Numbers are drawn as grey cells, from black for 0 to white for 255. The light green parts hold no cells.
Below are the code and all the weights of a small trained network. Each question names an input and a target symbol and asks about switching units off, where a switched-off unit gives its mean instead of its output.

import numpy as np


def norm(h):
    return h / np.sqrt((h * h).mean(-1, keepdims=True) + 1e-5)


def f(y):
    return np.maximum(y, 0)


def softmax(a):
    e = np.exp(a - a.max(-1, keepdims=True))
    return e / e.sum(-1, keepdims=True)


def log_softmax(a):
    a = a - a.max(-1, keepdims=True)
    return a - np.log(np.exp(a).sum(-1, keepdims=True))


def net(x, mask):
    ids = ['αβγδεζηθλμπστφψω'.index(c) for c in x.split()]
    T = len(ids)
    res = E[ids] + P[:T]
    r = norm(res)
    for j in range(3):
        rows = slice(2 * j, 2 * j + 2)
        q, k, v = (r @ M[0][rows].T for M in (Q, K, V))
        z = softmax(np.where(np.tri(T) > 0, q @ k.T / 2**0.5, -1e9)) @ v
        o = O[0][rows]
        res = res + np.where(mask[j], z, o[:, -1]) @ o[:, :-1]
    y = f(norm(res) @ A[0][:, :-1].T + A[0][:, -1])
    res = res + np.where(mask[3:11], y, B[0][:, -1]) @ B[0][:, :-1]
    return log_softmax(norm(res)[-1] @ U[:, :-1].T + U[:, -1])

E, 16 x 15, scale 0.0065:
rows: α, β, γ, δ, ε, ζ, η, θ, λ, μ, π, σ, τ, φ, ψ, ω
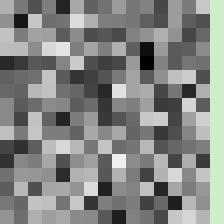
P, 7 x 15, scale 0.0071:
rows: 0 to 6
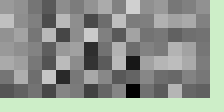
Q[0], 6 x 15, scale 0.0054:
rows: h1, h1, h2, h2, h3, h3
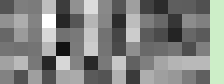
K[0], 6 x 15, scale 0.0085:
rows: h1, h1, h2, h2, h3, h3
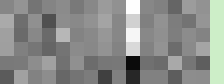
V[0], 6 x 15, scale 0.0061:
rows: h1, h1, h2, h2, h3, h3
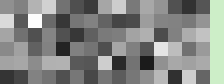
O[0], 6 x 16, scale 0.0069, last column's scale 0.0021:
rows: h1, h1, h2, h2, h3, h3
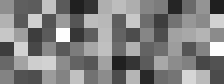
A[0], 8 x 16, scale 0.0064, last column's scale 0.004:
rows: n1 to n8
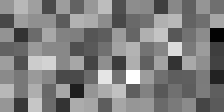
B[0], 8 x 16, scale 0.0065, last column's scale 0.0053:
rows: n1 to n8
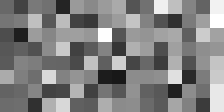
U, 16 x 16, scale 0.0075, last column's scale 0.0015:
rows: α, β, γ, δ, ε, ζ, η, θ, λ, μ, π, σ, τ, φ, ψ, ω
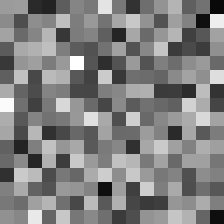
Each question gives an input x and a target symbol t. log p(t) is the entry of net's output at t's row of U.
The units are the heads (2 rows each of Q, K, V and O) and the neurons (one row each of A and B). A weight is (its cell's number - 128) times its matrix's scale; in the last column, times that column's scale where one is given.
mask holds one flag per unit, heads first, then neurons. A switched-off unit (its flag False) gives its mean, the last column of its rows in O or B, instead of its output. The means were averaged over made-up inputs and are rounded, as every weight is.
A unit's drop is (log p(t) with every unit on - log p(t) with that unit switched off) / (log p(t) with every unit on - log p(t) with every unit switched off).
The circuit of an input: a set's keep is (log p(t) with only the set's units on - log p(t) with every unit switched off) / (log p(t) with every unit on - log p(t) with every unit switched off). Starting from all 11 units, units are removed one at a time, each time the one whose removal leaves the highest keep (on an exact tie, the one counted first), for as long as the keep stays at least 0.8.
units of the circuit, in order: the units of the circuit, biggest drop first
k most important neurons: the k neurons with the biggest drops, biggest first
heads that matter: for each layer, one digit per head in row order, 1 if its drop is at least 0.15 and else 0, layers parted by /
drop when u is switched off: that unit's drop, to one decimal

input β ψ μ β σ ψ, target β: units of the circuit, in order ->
(n8 h3 h1)
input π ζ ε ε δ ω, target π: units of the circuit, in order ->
(h2 h1)
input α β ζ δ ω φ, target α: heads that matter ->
010
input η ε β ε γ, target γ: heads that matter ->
100
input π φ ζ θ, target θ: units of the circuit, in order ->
(h2 h3)
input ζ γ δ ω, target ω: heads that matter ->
101
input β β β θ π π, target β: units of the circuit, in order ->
(h2 n8 h1)
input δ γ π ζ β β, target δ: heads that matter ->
001
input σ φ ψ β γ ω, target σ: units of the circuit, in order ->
(h3 h1)
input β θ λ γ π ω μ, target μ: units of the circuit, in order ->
(n7 h1)
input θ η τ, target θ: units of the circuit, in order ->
(h2)
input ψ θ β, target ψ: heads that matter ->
001
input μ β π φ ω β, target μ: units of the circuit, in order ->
(h2 n7 h3)
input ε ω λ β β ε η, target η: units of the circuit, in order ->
(h1)
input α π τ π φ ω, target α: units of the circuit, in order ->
(h2 n1)
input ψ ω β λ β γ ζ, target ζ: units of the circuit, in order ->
(h3 h2 n1)
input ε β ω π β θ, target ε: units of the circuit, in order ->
(h1 h3)
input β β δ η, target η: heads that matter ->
101
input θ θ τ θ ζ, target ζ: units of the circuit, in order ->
(h2 h3)
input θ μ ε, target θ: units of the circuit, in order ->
(h2)
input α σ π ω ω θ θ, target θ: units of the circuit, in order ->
(h3 h2)
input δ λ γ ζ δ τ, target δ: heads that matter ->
001
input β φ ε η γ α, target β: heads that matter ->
010
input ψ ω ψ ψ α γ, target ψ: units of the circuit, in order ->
(n5 h3)
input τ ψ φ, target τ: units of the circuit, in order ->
(h2 n2)
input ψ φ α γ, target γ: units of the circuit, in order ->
(h1 n6)
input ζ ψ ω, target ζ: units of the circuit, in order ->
(h2)
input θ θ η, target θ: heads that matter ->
010
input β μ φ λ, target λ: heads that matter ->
101
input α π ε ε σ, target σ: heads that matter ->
001
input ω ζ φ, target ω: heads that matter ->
000
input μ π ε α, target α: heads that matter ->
010
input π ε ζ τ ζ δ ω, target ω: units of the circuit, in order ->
(h1 h3)
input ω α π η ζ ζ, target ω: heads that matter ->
100
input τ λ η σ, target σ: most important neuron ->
(n2)
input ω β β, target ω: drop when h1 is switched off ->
0.2
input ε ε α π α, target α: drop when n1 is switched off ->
0.1
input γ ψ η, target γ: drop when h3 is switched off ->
0.0
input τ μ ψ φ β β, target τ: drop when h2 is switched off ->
0.5
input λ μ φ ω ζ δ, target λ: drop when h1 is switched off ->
0.3
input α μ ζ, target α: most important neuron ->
(n1)
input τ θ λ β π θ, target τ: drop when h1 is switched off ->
0.2
